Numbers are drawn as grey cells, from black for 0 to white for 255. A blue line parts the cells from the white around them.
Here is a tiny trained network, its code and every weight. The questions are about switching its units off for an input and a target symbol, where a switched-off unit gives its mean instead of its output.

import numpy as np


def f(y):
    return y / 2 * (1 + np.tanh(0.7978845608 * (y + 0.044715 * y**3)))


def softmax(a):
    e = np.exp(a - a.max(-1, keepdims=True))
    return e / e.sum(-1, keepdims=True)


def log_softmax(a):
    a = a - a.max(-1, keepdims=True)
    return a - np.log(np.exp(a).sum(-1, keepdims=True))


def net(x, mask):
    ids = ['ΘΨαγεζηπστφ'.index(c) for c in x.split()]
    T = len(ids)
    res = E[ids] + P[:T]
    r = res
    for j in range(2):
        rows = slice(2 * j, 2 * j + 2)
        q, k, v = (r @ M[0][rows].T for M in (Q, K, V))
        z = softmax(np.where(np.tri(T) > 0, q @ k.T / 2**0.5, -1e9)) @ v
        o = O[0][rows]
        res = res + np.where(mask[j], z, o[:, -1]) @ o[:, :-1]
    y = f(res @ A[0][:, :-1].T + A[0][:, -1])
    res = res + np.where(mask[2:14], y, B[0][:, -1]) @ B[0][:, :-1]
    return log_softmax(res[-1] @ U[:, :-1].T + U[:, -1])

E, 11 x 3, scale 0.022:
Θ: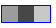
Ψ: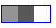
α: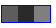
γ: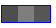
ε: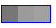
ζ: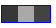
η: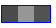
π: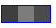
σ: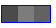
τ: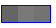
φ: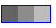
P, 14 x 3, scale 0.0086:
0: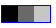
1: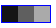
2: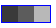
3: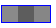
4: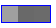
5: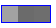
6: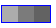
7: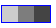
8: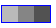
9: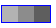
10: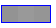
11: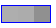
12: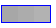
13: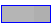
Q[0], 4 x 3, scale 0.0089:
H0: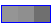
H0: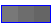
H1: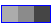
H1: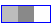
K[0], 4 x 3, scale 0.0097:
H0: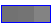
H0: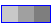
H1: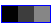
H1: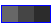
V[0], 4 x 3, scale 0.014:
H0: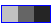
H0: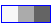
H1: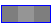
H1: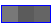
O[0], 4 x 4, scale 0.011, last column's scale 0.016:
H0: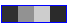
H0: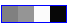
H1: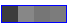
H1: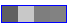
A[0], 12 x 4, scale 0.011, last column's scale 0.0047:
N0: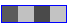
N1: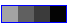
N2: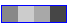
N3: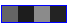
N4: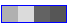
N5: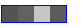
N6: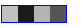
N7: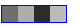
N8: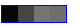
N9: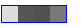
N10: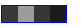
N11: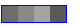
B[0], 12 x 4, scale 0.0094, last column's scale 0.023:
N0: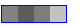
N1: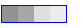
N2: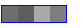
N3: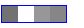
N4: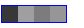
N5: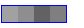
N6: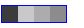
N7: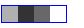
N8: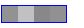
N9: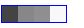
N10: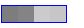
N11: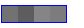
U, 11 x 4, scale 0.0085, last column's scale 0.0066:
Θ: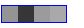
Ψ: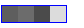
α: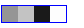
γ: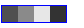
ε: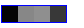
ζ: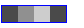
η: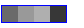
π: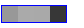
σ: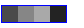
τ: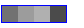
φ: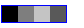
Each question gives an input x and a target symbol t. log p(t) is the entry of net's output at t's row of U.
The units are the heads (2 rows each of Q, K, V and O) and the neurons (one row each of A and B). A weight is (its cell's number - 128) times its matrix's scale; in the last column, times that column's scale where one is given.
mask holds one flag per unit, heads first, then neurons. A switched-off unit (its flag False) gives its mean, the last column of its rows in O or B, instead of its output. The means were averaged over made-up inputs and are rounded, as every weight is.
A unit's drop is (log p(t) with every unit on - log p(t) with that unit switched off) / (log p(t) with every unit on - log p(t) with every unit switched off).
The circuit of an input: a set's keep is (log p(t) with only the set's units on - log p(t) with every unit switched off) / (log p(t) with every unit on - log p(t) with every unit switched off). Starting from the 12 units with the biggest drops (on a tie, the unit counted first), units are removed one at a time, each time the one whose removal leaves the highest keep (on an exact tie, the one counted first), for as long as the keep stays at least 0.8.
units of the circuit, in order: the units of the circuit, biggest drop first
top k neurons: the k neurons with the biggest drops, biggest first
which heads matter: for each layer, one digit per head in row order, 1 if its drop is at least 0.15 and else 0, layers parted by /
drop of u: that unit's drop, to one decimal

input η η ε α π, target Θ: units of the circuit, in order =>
N7, N10
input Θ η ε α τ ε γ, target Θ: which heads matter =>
00
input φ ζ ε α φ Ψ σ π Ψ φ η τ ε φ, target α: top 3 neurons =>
N1, N10, N9
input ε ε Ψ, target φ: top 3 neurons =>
N6, N9, N7
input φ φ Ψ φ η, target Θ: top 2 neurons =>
N7, N1
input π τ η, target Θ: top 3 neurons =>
N7, N10, N0
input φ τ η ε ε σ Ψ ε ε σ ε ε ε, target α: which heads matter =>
10
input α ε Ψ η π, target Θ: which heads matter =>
00
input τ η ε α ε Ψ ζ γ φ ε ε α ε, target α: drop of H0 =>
0.2
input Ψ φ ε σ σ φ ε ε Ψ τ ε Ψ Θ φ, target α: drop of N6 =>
0.0
